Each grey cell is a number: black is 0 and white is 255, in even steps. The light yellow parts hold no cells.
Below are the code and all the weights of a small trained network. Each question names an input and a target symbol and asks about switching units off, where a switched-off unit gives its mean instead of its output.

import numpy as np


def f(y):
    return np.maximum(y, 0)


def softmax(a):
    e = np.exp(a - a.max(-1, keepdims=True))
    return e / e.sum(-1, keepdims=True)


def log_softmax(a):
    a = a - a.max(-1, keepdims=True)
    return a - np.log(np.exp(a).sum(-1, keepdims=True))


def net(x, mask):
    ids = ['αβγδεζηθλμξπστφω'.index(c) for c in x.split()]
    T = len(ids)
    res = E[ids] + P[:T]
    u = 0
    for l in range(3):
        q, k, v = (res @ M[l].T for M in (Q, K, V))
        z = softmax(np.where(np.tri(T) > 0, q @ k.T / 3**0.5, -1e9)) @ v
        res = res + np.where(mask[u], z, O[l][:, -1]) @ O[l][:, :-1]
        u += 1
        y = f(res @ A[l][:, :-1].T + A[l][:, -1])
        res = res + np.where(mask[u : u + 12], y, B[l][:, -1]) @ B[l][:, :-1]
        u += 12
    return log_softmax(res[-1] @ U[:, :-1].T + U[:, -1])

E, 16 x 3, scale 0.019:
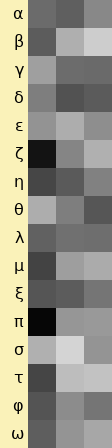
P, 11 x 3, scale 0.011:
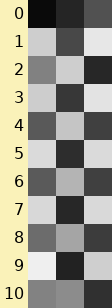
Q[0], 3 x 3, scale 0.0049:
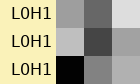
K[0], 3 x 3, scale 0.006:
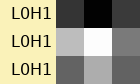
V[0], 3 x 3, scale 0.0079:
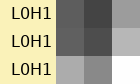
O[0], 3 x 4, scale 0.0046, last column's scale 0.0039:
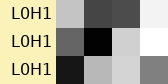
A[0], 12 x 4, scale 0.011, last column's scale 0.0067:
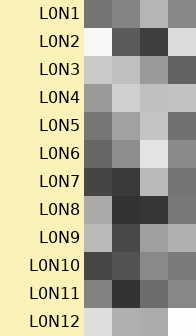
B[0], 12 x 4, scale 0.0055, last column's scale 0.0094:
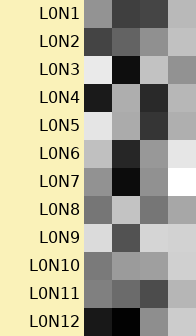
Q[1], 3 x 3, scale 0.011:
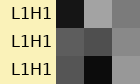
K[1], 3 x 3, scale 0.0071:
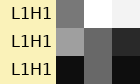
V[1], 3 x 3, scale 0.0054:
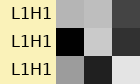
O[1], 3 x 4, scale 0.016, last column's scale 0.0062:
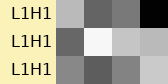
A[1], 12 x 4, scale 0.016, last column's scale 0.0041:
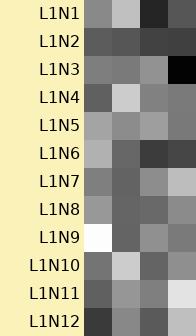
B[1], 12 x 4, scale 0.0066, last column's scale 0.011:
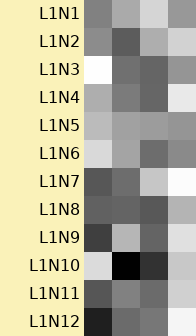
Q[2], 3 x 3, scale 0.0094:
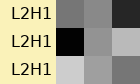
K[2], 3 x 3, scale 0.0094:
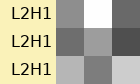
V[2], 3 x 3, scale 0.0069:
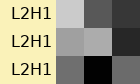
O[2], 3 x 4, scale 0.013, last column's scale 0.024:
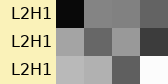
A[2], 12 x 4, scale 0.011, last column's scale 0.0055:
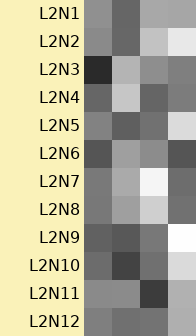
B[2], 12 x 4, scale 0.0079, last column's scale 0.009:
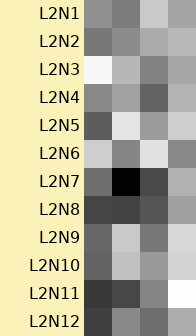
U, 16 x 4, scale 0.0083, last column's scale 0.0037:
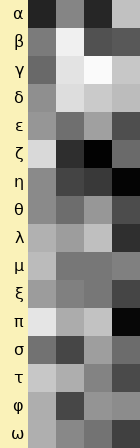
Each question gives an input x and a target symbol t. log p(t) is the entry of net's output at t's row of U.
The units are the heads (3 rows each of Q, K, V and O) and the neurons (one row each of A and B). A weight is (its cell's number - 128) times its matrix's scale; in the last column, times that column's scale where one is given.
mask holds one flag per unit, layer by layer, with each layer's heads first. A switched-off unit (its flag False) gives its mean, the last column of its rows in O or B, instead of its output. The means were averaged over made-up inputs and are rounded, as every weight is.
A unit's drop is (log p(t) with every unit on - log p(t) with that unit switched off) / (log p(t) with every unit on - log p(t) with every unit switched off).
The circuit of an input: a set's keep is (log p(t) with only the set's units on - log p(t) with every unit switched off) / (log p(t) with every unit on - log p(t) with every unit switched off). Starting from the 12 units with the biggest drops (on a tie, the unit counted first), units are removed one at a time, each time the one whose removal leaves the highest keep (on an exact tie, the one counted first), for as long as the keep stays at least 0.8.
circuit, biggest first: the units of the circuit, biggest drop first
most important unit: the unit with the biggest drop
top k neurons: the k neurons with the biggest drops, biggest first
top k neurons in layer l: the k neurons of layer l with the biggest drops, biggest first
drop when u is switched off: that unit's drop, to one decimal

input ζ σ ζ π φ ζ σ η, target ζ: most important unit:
L2H1
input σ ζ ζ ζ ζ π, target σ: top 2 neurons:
L2N7, L1N10
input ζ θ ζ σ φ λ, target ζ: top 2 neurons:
L0N7, L1N12
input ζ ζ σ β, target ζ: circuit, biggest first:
L2H1, L0N7, L1H1, L0H1
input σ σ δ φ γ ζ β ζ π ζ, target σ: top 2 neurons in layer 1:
L1N10, L1N4
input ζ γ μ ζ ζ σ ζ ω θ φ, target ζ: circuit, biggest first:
L2H1, L0N7, L1H1, L1N12
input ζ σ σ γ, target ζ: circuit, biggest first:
L2H1, L0N7, L1H1
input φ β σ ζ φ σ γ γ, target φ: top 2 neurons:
L0N12, L0N9
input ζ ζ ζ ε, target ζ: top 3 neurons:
L0N7, L1N12, L0N4
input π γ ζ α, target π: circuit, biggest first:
L2H1, L1N12, L1H1
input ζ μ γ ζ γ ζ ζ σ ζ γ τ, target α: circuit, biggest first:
L0N4, L0N9, L1N12
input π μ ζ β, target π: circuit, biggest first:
L2H1, L1N12
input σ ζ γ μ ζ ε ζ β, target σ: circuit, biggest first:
L2N7, L2H1, L0N12
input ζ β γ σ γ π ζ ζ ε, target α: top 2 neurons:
L1N10, L0N9
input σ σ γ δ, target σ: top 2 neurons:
L2N7, L0N9
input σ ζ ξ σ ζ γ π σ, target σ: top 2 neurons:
L0N12, L2N7
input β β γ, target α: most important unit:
L1N7
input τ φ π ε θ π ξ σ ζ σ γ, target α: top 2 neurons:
L1N10, L0N5
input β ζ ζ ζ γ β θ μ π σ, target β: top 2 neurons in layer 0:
L0N12, L0N7
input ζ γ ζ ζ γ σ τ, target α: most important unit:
L1N10
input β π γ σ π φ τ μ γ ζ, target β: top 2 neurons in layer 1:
L1N2, L1N9
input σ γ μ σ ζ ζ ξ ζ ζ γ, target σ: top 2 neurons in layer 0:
L0N9, L0N12
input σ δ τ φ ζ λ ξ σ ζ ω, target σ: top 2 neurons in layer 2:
L2N7, L2N8
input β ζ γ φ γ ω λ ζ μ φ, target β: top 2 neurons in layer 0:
L0N7, L0N6
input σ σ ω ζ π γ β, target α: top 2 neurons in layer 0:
L0N4, L0N9
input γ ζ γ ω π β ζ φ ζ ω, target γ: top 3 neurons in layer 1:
L1N9, L1N10, L1N7
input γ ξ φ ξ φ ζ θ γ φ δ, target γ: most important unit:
L0N2
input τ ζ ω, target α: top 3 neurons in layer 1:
L1N10, L1N7, L1N4
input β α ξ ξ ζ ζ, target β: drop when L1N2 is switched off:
0.3
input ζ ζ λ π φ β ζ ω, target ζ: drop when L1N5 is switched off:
0.0
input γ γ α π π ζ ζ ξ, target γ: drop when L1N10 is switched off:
0.2
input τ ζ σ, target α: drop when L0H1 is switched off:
0.1
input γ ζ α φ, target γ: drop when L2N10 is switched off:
0.1
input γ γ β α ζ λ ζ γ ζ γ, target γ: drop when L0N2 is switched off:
0.2
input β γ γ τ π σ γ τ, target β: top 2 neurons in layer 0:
L0N7, L0N4
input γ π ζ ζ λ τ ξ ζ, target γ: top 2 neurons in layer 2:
L2N10, L2N2
